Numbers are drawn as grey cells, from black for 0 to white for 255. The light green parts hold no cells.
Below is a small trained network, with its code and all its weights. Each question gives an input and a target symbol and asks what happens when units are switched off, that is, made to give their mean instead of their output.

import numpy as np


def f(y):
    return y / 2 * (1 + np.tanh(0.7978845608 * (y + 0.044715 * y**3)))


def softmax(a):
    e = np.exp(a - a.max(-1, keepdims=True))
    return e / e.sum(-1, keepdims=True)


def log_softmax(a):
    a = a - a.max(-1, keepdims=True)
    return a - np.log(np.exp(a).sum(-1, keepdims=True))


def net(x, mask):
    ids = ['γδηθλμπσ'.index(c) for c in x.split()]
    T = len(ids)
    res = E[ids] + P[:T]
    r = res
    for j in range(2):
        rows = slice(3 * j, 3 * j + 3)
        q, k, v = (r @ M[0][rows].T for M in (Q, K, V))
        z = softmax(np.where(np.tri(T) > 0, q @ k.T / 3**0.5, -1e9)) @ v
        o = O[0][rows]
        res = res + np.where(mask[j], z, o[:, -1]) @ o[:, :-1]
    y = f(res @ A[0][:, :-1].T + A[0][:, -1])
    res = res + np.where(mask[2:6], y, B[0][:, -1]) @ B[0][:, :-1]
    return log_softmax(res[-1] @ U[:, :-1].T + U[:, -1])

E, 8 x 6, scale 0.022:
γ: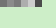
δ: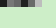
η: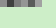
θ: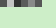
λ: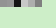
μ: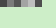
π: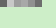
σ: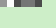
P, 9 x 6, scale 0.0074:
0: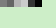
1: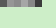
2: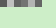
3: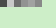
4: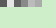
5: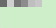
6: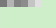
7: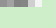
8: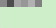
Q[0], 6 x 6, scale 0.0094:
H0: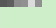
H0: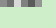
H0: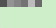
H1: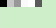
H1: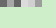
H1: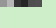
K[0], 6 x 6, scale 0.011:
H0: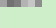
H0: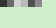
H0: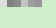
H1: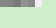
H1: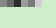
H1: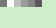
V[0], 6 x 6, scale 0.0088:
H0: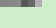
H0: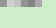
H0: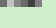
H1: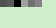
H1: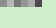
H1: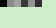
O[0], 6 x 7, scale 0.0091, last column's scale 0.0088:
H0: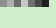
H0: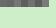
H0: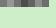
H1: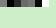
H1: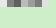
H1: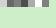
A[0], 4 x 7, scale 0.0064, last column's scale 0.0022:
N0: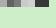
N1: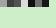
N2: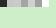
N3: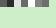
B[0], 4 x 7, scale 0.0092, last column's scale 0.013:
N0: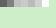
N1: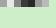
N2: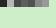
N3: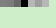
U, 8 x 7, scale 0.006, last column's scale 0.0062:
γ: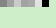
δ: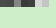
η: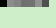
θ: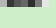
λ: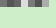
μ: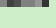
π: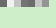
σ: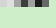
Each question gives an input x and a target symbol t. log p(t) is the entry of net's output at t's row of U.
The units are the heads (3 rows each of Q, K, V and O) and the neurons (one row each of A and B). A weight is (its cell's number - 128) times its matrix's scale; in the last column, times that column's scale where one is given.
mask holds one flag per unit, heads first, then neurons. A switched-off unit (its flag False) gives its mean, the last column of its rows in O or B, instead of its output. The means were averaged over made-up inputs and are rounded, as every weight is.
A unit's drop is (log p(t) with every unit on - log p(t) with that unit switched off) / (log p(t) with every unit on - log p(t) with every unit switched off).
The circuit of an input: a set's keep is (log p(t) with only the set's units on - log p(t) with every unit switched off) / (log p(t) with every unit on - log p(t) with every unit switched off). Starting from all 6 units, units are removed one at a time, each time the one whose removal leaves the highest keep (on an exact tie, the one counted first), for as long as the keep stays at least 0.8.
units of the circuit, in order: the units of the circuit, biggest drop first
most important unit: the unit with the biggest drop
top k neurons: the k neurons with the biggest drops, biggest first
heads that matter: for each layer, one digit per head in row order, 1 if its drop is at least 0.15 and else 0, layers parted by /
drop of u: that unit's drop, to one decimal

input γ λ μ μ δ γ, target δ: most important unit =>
H1
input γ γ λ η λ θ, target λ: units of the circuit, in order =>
[H1; N3]
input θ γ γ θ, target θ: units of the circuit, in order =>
[N0; H1]
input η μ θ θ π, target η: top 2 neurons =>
[N2; N1]
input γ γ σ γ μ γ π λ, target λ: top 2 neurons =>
[N0; N3]
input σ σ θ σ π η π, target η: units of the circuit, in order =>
[H1; N2]
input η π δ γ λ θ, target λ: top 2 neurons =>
[N3; N1]
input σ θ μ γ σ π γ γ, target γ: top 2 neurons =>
[N0; N1]
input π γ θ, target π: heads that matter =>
01
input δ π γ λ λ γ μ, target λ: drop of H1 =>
0.8
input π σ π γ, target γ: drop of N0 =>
0.1
